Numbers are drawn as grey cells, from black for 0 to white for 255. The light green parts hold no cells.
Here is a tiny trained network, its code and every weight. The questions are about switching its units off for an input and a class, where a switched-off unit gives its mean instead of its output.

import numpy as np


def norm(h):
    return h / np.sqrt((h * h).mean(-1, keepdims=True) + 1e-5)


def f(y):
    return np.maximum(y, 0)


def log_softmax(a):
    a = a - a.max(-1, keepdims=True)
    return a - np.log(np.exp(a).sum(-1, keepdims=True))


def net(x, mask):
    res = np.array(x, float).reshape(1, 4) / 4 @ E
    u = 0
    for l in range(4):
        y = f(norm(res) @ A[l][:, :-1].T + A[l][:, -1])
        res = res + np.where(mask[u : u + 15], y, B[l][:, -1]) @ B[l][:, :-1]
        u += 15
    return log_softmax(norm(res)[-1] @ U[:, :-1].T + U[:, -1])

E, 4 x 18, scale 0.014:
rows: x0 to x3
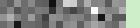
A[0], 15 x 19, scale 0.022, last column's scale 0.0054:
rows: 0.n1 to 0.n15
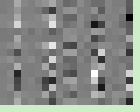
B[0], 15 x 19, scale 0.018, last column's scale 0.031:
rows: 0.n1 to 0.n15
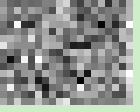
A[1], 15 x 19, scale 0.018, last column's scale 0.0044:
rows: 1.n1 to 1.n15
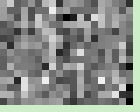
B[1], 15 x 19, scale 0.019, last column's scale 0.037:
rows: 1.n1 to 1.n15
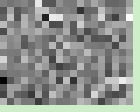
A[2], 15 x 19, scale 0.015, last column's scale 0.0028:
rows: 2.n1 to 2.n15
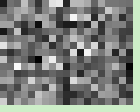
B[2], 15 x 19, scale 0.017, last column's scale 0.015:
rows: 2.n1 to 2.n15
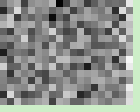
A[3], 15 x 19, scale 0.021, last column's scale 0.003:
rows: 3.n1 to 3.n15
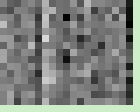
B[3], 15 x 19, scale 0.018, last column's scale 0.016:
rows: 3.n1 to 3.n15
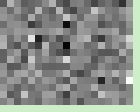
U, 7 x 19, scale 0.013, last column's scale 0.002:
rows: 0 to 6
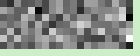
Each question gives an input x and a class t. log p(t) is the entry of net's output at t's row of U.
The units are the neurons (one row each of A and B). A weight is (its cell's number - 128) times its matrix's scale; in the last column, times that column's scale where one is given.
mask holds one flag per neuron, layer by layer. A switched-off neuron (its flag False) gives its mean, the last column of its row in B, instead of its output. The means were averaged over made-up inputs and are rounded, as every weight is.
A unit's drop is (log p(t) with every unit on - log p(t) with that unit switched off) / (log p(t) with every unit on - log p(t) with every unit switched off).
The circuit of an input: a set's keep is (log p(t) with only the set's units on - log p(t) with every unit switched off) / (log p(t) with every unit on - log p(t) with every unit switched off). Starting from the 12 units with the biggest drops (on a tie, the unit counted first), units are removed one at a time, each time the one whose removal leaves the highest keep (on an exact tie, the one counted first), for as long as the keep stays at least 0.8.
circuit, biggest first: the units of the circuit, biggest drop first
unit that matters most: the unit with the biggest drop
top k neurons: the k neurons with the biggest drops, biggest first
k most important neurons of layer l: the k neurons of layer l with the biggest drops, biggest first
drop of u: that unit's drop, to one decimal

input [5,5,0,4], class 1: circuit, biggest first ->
0.n12
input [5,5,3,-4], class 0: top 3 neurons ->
0.n11, 0.n12, 0.n7
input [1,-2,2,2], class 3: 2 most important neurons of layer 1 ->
1.n3, 1.n10
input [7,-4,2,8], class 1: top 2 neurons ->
0.n12, 0.n4
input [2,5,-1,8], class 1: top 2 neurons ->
0.n12, 0.n9
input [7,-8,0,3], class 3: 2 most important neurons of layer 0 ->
0.n8, 0.n7
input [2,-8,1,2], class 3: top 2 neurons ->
0.n7, 2.n3
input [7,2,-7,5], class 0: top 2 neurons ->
0.n12, 0.n9
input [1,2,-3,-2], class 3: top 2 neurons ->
0.n11, 0.n7
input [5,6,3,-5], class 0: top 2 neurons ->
0.n11, 0.n12
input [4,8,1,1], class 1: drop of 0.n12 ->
0.9
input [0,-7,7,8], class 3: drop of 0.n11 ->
0.5
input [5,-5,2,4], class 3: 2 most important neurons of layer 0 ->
0.n11, 0.n7
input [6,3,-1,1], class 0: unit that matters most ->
0.n11
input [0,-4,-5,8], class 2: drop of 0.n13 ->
0.1
